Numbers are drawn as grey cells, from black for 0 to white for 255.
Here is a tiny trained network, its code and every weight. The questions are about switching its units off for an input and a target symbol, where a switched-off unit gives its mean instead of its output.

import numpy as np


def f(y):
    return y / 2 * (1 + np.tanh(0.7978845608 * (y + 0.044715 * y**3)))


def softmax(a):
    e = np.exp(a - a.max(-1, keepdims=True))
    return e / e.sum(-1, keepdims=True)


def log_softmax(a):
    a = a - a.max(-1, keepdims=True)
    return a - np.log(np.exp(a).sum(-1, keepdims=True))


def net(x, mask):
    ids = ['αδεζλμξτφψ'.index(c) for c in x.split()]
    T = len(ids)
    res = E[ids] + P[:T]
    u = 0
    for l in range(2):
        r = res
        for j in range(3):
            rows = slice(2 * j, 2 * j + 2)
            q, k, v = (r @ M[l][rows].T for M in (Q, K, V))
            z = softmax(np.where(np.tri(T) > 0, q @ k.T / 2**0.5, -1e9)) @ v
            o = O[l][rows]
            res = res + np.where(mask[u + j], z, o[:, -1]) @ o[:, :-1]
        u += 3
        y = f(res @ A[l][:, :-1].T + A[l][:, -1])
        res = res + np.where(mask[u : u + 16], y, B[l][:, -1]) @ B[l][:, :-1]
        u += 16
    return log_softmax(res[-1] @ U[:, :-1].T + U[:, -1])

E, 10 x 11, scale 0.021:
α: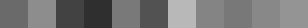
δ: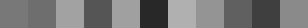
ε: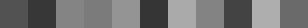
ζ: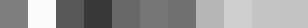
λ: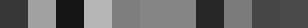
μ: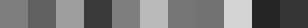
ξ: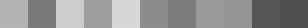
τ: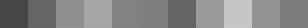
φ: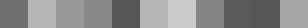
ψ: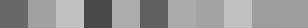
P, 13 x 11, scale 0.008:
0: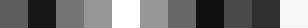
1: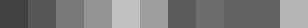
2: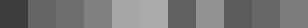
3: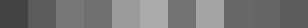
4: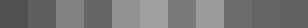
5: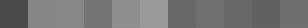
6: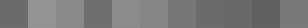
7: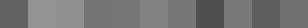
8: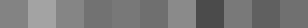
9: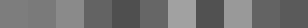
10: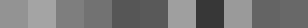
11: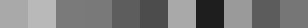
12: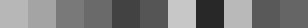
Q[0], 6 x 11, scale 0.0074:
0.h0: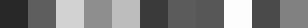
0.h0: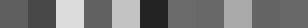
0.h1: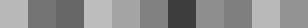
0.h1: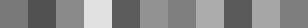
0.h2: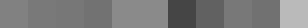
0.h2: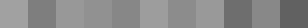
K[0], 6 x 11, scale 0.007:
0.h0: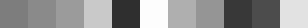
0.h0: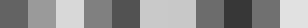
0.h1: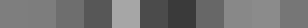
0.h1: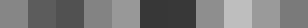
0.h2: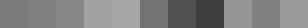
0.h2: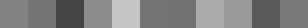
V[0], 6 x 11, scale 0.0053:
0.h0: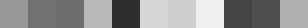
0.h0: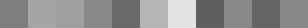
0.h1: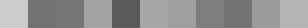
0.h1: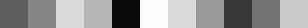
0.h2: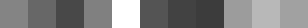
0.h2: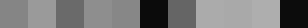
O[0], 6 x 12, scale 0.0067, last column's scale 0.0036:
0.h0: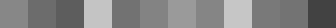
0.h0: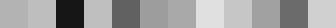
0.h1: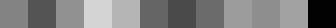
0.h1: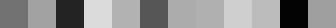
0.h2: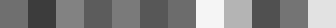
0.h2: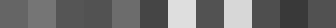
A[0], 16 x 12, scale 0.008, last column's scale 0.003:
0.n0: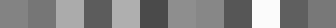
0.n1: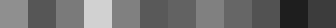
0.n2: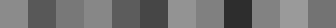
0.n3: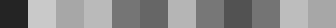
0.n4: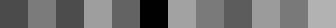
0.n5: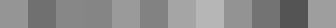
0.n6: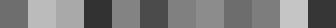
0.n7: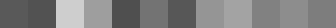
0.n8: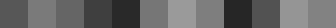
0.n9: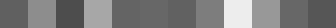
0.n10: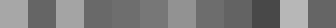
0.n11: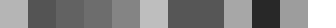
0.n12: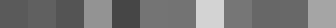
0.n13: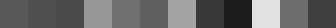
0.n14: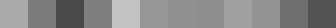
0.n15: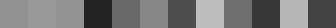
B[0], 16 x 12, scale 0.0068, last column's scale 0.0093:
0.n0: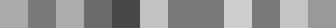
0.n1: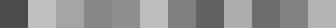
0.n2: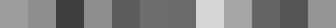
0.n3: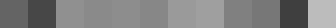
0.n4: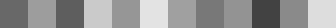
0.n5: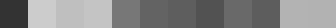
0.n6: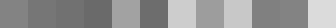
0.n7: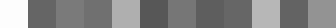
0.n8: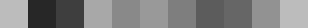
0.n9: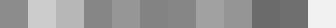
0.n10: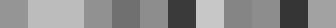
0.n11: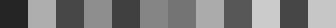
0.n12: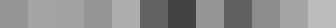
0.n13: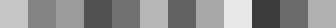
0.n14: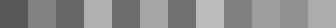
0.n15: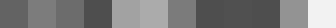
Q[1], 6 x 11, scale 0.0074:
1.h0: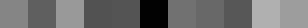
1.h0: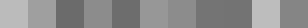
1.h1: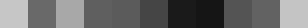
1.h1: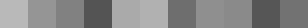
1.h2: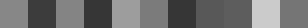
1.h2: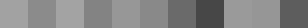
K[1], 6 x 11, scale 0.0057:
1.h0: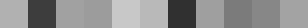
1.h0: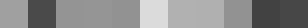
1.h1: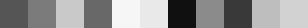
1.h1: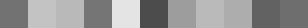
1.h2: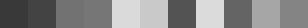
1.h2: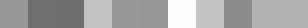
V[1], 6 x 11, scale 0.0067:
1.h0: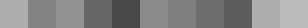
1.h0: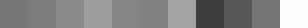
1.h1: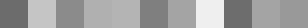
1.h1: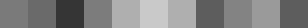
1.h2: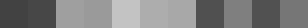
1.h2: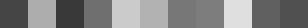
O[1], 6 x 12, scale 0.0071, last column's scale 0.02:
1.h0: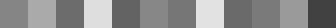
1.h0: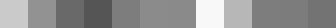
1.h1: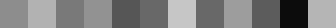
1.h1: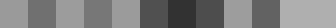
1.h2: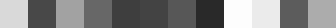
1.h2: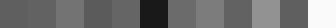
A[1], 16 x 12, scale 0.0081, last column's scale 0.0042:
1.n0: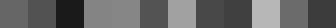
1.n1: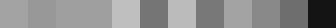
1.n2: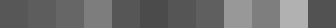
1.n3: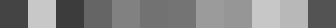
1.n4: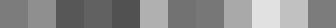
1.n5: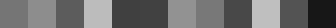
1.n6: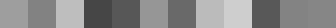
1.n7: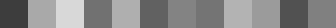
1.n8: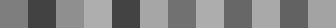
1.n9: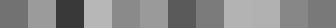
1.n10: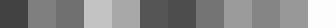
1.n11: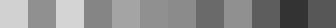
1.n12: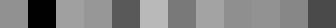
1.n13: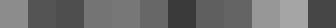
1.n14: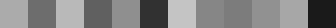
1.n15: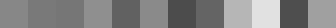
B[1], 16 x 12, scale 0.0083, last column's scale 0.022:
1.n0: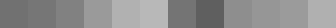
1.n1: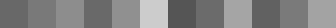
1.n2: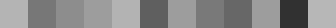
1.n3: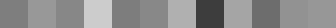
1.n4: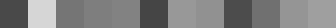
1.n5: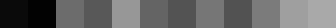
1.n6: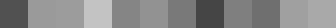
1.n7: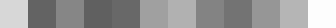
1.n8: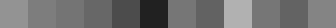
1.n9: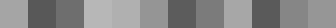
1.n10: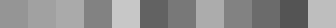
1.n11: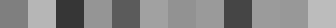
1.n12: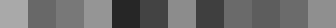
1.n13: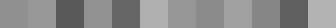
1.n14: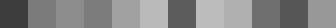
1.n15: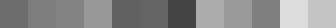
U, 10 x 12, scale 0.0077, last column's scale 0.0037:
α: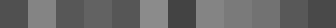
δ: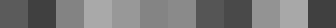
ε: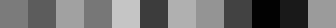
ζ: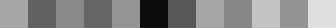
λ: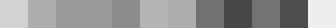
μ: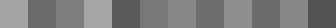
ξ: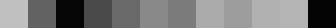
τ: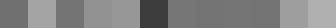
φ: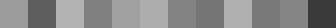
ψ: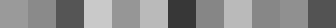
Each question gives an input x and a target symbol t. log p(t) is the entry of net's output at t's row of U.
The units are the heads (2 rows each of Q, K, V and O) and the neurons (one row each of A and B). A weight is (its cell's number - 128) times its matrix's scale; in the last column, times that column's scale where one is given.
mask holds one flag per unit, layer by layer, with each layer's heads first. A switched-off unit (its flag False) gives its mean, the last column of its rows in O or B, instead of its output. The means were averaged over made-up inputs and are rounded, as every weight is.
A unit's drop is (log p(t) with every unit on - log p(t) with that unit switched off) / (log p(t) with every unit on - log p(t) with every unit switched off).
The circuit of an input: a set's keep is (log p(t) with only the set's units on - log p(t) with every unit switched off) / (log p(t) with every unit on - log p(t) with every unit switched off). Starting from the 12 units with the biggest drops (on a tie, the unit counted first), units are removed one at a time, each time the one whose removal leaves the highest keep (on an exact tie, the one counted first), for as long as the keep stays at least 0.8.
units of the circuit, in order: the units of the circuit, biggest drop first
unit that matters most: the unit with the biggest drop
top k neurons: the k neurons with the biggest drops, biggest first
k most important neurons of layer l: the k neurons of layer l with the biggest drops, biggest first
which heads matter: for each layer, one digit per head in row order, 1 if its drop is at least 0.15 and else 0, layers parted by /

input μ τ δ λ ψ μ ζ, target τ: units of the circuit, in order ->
[1.n4, 1.n3]
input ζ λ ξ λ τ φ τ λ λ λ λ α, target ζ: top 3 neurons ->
[0.n14, 1.n15, 0.n4]
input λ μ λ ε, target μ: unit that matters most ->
1.n12
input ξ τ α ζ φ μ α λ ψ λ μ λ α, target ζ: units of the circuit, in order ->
[1.h2, 0.h1]
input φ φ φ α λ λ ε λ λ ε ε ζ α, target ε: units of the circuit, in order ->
[1.h2, 0.h1, 0.n9]
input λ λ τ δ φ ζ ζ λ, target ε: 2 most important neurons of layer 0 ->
[0.n0, 0.n3]
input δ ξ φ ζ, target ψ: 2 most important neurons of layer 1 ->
[1.n9, 1.n3]
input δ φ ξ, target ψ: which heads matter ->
100 / 000
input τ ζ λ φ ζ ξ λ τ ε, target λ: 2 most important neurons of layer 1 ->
[1.n5, 1.n11]
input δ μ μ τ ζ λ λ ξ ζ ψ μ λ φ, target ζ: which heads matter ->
010 / 011
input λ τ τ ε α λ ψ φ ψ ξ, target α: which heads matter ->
110 / 011
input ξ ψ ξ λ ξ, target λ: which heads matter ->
010 / 000
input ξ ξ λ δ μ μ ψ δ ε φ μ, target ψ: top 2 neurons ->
[0.n14, 0.n12]
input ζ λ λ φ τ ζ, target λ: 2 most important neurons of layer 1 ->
[1.n7, 1.n3]
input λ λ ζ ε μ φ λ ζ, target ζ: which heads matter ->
010 / 101
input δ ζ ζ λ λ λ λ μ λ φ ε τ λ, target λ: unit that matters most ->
0.h0
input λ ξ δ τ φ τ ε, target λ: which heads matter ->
100 / 011
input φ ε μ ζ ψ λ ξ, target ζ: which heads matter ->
110 / 001
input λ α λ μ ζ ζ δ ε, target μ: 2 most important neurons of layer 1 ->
[1.n12, 1.n6]
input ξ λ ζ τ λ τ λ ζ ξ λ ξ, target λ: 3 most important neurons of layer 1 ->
[1.n5, 1.n15, 1.n11]
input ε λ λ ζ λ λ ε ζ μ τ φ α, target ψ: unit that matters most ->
0.n4
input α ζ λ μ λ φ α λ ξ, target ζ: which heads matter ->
000 / 001
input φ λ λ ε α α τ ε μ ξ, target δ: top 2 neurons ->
[1.n5, 0.n9]
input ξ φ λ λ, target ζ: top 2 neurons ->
[0.n3, 1.n15]
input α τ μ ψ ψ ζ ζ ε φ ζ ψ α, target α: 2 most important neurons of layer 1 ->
[1.n5, 1.n1]
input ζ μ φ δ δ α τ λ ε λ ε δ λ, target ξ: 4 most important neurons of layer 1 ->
[1.n7, 1.n11, 1.n15, 1.n6]
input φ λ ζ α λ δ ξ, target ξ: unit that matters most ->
1.n7
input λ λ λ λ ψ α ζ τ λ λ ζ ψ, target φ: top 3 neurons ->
[1.n14, 0.n6, 1.n6]
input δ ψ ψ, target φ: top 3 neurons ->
[0.n6, 1.n14, 1.n6]
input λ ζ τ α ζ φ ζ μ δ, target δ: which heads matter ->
011 / 111
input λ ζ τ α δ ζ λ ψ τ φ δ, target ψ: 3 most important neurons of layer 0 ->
[0.n4, 0.n14, 0.n12]
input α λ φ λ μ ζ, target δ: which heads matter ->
111 / 111
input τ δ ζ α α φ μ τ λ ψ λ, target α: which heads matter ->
110 / 011
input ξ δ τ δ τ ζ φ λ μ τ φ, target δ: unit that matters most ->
1.n5
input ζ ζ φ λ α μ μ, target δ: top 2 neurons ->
[1.n5, 1.n7]
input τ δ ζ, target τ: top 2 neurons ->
[1.n4, 1.n7]
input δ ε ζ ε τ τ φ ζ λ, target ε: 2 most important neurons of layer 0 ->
[0.n3, 0.n9]
